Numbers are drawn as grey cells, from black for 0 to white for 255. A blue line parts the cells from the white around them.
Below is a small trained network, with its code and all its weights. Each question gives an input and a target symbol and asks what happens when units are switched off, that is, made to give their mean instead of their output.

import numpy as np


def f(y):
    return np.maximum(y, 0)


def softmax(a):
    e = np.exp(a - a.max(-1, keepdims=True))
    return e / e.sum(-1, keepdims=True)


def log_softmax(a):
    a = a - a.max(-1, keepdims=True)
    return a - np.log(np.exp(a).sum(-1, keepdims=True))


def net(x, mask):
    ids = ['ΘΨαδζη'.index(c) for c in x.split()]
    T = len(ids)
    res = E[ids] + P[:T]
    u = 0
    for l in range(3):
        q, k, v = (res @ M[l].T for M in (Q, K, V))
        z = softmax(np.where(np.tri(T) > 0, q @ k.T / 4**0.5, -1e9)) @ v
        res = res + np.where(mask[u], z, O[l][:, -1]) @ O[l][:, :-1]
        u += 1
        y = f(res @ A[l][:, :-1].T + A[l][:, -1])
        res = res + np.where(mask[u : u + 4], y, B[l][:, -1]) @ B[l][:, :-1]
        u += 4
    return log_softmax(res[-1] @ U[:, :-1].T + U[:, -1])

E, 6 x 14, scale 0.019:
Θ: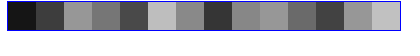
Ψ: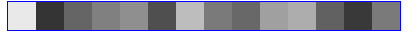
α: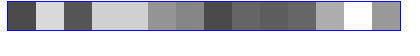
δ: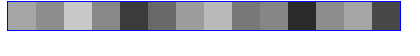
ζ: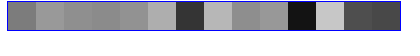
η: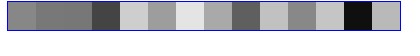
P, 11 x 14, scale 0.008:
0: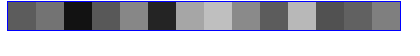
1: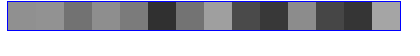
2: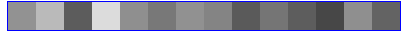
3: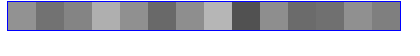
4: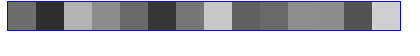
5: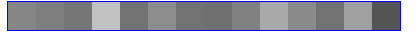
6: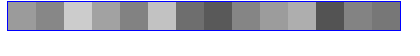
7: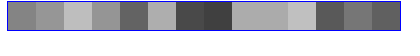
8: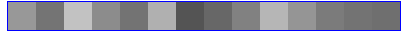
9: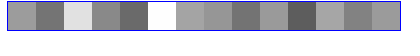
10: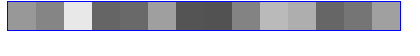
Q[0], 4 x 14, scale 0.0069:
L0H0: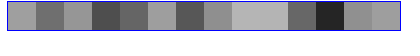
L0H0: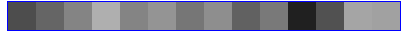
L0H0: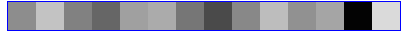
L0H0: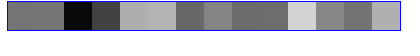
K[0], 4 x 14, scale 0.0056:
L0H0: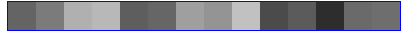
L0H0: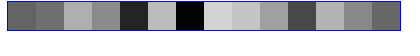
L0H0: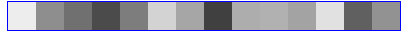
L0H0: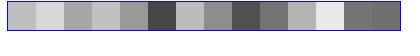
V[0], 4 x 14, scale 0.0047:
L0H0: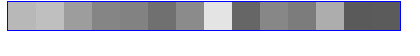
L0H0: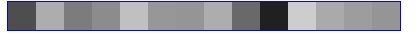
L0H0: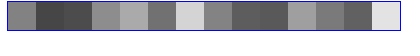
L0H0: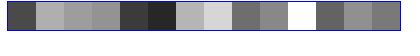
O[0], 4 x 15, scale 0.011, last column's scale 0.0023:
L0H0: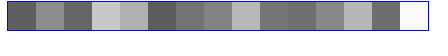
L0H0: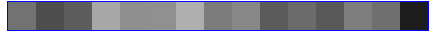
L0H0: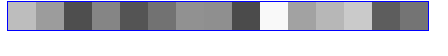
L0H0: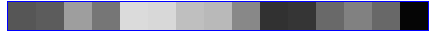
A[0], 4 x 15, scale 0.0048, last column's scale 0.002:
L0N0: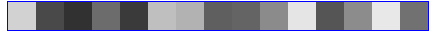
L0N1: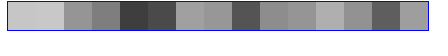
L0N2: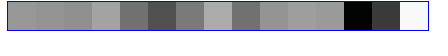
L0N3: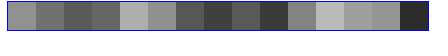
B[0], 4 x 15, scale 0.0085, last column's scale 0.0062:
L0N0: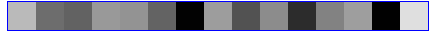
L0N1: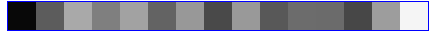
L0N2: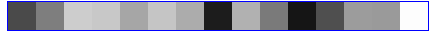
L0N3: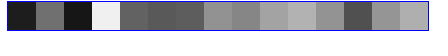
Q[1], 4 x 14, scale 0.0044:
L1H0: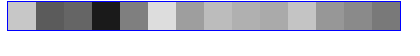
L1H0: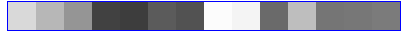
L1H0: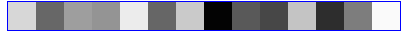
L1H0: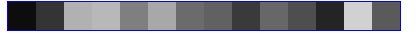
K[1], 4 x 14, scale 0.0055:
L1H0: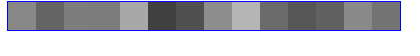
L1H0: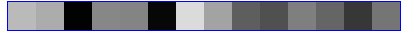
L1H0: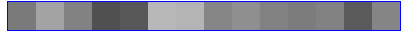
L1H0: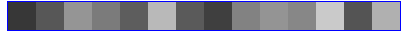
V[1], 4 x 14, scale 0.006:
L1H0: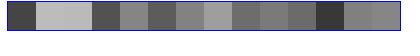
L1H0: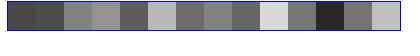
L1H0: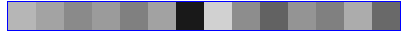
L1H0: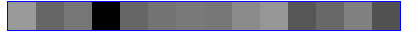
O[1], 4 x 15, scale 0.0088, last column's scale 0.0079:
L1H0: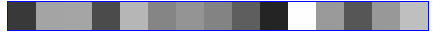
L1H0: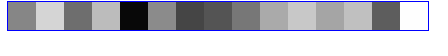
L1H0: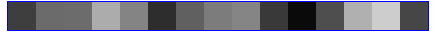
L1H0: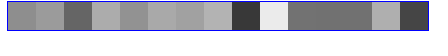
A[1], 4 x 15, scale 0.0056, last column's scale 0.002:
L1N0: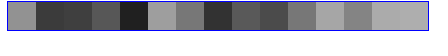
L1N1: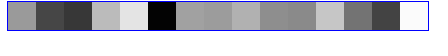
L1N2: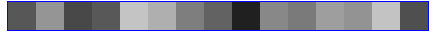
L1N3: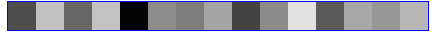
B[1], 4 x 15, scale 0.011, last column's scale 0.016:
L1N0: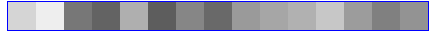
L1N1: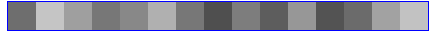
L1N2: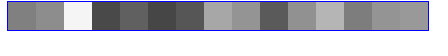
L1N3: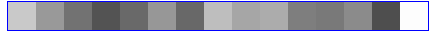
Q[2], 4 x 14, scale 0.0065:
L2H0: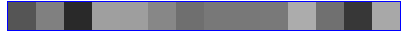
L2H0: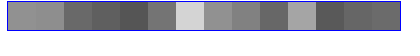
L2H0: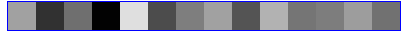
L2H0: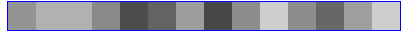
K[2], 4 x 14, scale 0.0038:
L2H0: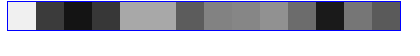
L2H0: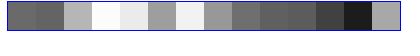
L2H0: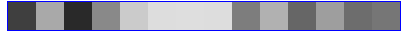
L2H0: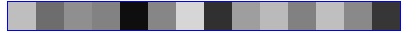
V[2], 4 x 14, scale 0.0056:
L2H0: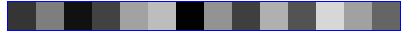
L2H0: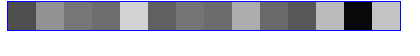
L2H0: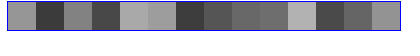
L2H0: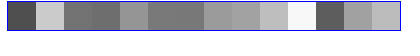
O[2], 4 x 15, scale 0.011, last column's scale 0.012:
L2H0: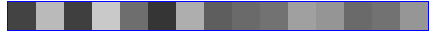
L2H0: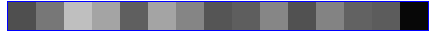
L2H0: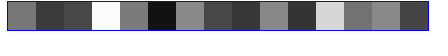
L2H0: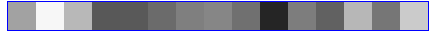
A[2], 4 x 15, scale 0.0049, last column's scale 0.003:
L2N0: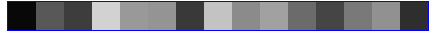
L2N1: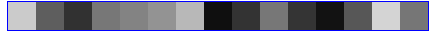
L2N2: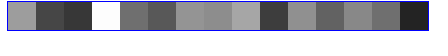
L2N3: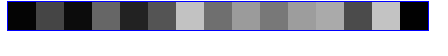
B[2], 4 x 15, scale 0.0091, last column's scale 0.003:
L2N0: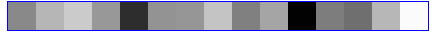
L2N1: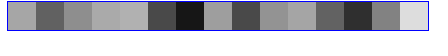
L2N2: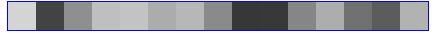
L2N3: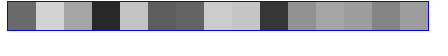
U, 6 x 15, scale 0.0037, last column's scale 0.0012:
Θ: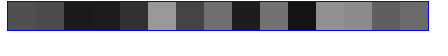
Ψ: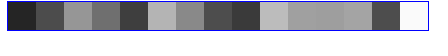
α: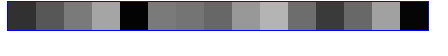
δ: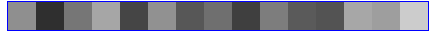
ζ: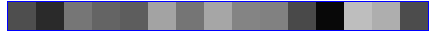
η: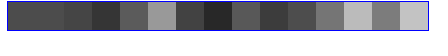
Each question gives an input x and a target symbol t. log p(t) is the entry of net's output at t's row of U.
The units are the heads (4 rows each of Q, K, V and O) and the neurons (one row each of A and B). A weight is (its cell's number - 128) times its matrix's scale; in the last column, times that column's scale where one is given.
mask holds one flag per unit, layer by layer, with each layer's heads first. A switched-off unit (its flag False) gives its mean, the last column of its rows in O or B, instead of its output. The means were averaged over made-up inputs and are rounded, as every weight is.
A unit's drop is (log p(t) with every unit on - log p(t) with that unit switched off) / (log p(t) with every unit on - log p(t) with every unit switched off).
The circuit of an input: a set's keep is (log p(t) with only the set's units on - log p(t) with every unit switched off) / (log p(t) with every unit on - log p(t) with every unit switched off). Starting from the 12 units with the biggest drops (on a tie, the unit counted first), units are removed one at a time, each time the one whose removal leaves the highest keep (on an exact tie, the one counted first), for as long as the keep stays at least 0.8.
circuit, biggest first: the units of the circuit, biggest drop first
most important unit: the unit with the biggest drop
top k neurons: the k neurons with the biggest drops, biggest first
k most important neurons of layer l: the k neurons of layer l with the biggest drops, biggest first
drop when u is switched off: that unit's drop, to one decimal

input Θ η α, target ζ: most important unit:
L1N3
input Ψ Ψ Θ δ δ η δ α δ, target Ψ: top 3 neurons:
(L0N1; L0N2; L0N0)
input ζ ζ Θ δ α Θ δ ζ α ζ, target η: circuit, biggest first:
(L2H0; L1H0; L1N3)
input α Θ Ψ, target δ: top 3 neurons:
(L0N0; L2N2; L0N2)
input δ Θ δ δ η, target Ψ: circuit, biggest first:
(L0H0; L1H0)
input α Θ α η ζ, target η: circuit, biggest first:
(L2H0; L1H0)
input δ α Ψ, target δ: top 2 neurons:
(L2N1; L1N3)
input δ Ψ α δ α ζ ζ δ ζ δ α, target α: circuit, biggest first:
(L0N3; L0H0; L2H0; L1H0)
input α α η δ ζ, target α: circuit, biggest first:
(L0H0; L2H0)
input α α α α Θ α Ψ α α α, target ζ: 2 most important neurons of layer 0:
(L0N0; L0N1)
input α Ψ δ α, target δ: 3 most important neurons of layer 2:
(L2N2; L2N0; L2N1)
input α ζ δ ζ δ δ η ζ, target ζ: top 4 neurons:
(L0N2; L0N0; L0N3; L2N0)
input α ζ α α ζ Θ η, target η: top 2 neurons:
(L1N3; L1N0)
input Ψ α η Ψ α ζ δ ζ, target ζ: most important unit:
L0H0
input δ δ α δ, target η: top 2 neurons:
(L0N3; L1N1)
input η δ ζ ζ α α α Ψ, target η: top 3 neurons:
(L0N0; L0N3; L2N0)
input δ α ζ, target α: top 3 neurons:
(L2N0; L1N3; L0N2)
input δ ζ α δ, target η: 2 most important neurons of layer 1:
(L1N2; L1N1)
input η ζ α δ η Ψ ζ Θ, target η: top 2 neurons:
(L1N0; L0N1)
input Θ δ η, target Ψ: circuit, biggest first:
(L1H0)
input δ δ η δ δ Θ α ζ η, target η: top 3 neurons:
(L1N3; L0N0; L0N1)
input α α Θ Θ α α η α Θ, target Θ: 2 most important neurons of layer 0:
(L0N0; L0N2)
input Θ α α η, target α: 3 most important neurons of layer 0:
(L0N0; L0N1; L0N2)
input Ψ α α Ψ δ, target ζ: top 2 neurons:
(L0N1; L0N3)
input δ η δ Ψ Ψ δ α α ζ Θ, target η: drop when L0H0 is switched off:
1.1
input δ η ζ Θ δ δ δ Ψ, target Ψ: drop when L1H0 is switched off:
0.8
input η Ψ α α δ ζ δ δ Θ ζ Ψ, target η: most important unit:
L0N2
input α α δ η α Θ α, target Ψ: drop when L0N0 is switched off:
0.1
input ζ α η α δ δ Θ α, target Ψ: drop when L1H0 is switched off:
1.1
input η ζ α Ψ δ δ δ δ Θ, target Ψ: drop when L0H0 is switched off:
0.4
